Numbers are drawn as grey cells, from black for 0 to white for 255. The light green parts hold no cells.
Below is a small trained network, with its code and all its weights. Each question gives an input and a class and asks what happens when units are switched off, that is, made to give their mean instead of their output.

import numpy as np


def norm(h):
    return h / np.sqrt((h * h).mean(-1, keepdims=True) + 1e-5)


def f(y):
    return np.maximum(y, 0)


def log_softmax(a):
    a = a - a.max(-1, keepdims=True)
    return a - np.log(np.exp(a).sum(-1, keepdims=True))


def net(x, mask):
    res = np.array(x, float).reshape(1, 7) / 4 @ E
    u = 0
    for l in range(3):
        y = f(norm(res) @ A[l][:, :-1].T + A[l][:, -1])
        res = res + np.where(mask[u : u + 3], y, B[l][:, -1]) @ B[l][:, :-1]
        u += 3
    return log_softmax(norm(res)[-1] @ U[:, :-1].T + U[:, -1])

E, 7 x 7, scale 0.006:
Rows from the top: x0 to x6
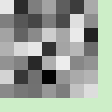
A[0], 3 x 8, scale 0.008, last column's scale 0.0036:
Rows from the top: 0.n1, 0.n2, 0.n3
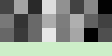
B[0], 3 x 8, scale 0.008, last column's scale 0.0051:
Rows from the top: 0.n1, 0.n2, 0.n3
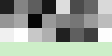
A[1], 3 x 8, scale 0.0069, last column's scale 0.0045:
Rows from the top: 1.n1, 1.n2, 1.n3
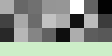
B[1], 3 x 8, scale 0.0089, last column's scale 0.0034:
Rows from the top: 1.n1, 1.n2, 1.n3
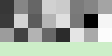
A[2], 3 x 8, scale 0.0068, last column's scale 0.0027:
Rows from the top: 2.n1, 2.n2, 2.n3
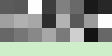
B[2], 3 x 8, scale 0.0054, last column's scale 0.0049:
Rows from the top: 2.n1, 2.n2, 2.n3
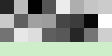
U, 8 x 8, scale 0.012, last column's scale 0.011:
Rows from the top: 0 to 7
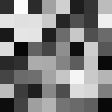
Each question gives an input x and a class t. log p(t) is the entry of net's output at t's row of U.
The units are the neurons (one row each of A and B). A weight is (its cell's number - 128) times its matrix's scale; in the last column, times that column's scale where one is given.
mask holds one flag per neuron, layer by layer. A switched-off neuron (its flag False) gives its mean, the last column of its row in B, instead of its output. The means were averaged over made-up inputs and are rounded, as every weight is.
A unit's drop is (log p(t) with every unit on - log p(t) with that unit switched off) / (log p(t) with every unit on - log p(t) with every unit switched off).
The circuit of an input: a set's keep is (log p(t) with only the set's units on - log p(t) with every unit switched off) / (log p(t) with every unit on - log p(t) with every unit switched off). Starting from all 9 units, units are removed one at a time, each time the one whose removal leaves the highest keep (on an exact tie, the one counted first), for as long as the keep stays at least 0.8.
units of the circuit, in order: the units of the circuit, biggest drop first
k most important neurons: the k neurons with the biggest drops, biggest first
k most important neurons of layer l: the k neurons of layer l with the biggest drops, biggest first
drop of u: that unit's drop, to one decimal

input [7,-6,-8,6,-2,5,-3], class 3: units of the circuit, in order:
[0.n3]
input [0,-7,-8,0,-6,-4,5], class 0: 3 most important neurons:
[1.n2; 0.n3; 2.n1]
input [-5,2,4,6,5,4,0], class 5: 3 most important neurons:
[0.n3; 1.n1; 1.n2]
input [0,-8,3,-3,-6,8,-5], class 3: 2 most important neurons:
[1.n2; 0.n3]
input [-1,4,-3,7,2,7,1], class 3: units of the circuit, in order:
[0.n3; 1.n2; 2.n2]
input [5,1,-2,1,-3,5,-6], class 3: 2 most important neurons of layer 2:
[2.n1; 2.n3]
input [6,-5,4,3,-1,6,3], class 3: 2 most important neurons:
[0.n3; 1.n2]
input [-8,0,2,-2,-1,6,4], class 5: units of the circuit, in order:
[0.n3; 1.n1]
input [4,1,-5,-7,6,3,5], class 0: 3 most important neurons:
[1.n2; 1.n3; 0.n1]
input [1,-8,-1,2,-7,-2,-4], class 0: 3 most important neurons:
[2.n1; 0.n3; 2.n3]
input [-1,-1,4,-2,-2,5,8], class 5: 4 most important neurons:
[1.n1; 0.n3; 2.n2; 1.n3]
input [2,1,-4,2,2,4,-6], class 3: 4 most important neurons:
[0.n3; 1.n2; 2.n3; 0.n2]
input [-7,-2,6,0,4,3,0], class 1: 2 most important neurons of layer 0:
[0.n3; 0.n1]
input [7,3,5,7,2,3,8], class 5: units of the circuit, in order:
[1.n1]
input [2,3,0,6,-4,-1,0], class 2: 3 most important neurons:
[0.n3; 2.n1; 0.n2]
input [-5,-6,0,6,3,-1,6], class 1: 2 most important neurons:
[0.n1; 2.n2]
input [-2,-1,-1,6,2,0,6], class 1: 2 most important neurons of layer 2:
[2.n2; 2.n1]
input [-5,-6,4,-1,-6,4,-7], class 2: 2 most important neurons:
[2.n1; 1.n3]
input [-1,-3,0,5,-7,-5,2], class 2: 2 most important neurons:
[0.n3; 2.n1]
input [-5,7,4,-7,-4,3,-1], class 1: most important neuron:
[0.n3]
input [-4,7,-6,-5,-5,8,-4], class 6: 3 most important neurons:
[0.n1; 1.n3; 2.n3]
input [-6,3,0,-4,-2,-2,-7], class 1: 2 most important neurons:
[0.n3; 2.n3]
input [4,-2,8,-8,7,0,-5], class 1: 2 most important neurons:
[0.n3; 2.n1]
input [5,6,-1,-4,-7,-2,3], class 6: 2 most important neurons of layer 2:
[2.n2; 2.n3]
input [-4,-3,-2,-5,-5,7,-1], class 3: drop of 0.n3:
0.4
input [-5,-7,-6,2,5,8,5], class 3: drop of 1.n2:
0.2
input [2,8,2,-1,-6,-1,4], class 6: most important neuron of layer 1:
[1.n2]
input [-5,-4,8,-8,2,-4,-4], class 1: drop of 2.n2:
-0.1
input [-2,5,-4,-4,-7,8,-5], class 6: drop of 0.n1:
0.2
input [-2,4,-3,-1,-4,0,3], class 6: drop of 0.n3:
0.1
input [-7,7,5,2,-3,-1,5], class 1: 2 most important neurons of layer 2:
[2.n3; 2.n1]
